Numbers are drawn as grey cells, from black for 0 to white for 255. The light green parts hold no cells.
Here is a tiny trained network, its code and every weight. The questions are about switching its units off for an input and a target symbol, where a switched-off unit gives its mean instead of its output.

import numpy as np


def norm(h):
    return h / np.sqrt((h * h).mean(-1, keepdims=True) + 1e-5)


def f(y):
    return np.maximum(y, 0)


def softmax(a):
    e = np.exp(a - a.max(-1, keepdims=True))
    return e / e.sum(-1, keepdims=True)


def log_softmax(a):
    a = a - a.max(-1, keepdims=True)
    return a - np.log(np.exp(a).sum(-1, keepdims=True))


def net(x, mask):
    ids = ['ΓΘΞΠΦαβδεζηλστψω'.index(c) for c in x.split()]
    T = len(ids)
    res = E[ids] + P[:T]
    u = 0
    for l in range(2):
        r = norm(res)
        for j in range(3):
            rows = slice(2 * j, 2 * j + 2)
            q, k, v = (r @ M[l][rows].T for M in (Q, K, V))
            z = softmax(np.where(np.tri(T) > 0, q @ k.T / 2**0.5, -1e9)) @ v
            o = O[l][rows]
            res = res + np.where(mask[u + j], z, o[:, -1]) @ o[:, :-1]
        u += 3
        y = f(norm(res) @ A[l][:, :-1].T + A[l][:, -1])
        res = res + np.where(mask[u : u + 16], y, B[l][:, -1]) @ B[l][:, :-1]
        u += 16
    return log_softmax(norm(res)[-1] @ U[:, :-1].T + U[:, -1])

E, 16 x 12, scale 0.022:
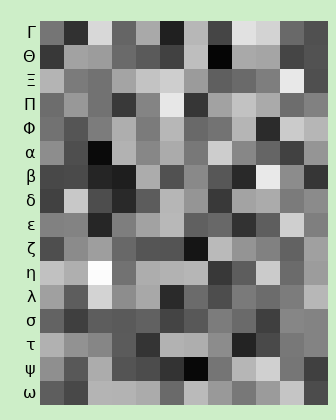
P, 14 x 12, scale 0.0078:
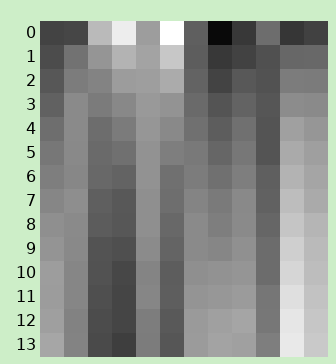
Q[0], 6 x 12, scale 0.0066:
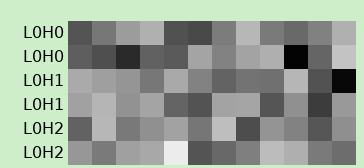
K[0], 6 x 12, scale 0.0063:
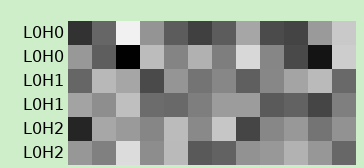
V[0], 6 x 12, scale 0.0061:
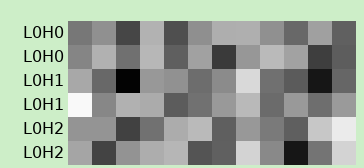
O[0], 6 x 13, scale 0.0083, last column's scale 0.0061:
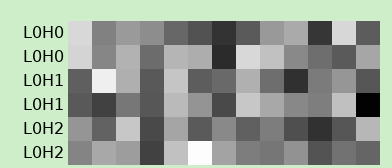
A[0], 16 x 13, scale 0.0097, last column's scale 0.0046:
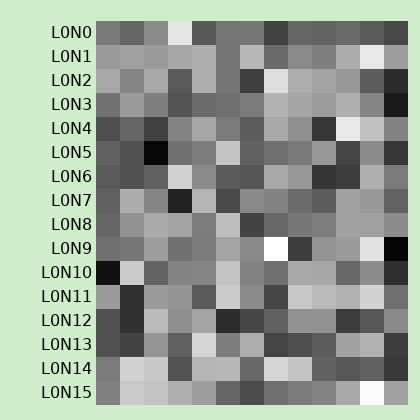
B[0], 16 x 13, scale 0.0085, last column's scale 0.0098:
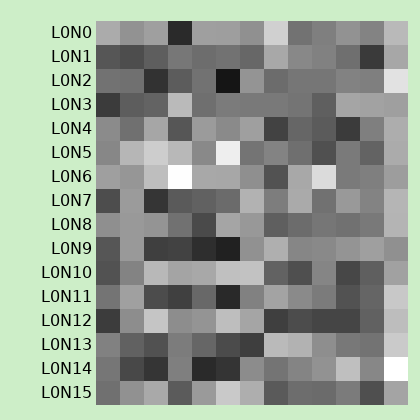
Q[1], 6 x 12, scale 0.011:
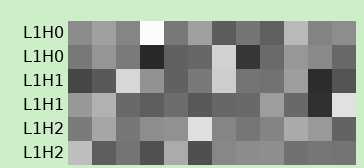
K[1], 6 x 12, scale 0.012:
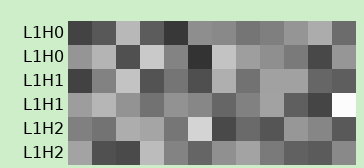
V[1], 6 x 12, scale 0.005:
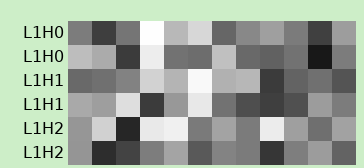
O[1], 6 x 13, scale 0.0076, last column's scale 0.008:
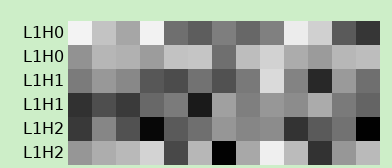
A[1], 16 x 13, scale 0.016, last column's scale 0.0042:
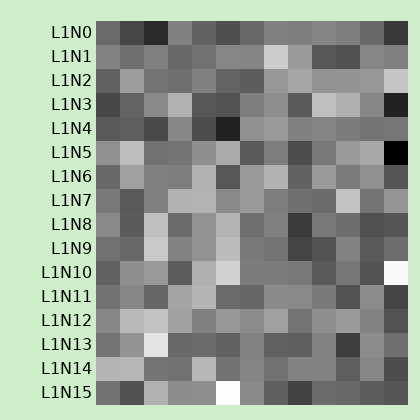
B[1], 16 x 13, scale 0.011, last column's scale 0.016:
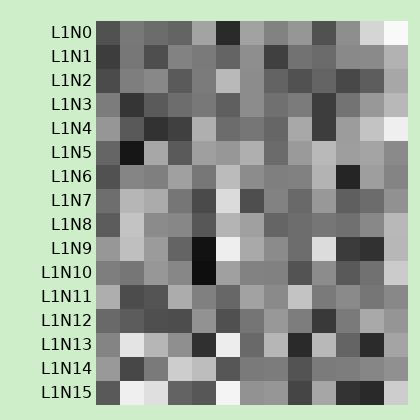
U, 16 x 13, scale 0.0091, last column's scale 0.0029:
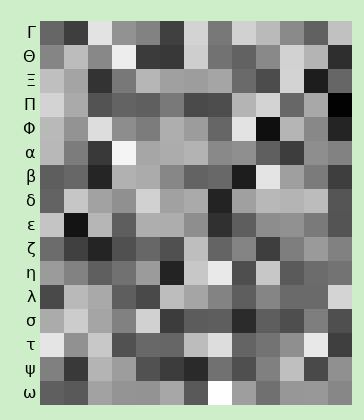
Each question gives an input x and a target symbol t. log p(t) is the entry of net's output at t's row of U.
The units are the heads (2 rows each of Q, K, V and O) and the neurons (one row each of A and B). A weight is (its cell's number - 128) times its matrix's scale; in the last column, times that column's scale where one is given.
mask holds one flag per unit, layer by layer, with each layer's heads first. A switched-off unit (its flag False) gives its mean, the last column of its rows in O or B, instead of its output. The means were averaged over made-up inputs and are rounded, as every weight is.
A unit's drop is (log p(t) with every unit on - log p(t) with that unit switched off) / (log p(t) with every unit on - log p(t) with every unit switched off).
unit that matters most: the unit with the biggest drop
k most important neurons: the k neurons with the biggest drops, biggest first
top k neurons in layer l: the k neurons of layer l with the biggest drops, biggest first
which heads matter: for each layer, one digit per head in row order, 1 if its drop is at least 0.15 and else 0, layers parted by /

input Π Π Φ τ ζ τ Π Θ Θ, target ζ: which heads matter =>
001 / 000
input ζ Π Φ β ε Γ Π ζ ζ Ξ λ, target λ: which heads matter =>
000 / 010
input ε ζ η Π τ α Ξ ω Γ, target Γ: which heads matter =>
111 / 100
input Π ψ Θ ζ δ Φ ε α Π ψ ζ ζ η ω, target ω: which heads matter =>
000 / 100
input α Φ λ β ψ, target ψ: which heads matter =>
001 / 100
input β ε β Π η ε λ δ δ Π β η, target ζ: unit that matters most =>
L0N11
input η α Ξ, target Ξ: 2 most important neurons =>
[L0N6 L1N15]
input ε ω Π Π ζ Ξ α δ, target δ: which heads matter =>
010 / 100
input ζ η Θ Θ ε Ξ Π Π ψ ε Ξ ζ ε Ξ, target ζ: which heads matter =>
000 / 000
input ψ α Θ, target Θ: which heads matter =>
011 / 100
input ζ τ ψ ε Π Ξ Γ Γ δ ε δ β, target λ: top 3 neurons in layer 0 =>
[L0N14 L0N2 L0N5]
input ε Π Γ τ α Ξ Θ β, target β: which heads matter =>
000 / 100
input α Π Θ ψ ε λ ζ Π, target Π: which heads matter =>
110 / 100
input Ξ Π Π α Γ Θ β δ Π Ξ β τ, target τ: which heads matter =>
000 / 100
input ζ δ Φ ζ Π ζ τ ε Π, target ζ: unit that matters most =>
L0N14
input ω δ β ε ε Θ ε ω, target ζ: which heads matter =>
001 / 000
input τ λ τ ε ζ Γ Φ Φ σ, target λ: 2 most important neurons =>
[L0N12 L0N14]
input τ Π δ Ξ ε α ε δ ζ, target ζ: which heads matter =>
010 / 000
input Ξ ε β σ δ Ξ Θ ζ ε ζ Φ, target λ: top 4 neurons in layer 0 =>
[L0N4 L0N14 L0N2 L0N7]
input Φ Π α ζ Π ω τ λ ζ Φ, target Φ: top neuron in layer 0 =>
[L0N6]
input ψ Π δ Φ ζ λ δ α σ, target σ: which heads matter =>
110 / 100
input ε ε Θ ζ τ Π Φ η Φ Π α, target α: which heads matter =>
110 / 000
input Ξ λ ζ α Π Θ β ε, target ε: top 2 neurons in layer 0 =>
[L0N5 L0N6]
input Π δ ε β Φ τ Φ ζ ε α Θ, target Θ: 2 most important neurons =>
[L0N6 L1N15]
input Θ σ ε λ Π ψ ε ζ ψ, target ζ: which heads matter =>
001 / 000
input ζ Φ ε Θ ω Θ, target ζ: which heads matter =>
011 / 000
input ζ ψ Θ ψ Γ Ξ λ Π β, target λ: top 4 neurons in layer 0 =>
[L0N5 L0N14 L0N2 L0N11]
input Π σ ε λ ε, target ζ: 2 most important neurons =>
[L0N12 L0N13]
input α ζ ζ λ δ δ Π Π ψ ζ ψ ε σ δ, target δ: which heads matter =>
110 / 100
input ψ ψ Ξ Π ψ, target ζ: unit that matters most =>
L0H2
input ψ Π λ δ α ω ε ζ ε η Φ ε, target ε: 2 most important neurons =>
[L1N5 L1N14]
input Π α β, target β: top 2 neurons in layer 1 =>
[L1N15 L1N0]
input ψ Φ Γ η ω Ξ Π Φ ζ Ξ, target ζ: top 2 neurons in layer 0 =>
[L0N11 L0N12]
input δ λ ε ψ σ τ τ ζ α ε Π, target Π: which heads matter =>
100 / 100
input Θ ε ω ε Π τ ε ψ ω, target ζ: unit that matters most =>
L0N12
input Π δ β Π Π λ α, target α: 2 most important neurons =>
[L0N6 L1N11]
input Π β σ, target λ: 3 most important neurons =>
[L0N14 L0N2 L0N11]
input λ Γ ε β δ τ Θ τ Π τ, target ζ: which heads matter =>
010 / 000
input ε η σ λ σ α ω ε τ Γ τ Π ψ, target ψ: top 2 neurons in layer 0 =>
[L0N6 L0N5]
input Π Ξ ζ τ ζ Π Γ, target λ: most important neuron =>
[L0N12]
